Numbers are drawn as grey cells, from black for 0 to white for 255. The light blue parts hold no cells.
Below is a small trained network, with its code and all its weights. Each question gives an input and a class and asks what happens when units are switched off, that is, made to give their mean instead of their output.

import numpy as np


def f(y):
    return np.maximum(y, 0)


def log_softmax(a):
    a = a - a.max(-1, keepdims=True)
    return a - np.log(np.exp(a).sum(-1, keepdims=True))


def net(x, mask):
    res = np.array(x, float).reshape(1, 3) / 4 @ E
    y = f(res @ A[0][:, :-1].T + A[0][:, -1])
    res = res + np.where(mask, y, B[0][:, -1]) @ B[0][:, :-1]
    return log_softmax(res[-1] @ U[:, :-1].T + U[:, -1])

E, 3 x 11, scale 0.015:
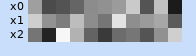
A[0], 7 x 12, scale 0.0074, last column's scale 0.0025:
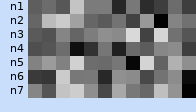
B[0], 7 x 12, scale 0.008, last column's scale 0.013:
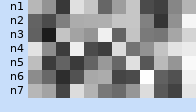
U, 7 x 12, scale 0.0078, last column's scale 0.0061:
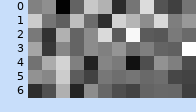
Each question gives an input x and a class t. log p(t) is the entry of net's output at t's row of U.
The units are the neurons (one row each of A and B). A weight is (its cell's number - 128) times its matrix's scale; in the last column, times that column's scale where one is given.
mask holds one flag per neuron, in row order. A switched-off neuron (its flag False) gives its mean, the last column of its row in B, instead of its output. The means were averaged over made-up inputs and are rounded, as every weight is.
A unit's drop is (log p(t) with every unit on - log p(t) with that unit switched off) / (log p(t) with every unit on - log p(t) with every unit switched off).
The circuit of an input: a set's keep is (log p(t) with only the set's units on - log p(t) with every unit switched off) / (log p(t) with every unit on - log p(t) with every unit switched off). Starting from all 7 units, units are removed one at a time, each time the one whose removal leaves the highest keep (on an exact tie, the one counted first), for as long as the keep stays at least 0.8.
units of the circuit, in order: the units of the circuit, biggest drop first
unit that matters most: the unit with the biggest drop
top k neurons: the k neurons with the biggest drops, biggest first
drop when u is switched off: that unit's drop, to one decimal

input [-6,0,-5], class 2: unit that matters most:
n6
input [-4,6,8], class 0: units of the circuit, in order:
n6; n7
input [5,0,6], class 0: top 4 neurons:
n6; n7; n5; n2
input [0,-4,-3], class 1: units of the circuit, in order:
n6; n4
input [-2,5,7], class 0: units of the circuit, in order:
n6; n7
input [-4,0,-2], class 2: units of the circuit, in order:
n4; n6
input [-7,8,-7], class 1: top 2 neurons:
n6; n5
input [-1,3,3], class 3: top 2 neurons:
n4; n1
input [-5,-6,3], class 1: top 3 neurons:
n4; n3; n1
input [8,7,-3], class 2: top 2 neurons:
n3; n4
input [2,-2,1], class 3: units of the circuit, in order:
n5; n7
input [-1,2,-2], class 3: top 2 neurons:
n4; n6
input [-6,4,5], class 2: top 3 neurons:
n5; n4; n2
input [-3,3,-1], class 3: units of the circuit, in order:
n4; n3; n7; n6
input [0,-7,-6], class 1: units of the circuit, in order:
n4; n6
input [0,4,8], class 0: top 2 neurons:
n6; n7
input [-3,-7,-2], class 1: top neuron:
n4
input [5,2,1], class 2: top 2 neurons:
n4; n3
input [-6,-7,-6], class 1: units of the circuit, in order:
n4; n6
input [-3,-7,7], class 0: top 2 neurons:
n6; n7
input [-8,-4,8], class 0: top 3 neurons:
n6; n7; n3
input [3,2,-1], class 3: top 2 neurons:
n4; n5
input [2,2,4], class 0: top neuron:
n4
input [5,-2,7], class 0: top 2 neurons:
n6; n7
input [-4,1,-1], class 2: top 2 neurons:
n4; n6
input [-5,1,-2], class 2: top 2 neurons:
n4; n6
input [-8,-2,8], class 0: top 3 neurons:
n6; n7; n3
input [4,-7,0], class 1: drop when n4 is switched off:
1.0
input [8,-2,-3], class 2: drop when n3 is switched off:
0.3
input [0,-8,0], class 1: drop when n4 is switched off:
0.7
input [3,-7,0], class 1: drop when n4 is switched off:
0.8
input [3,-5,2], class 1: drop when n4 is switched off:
1.1
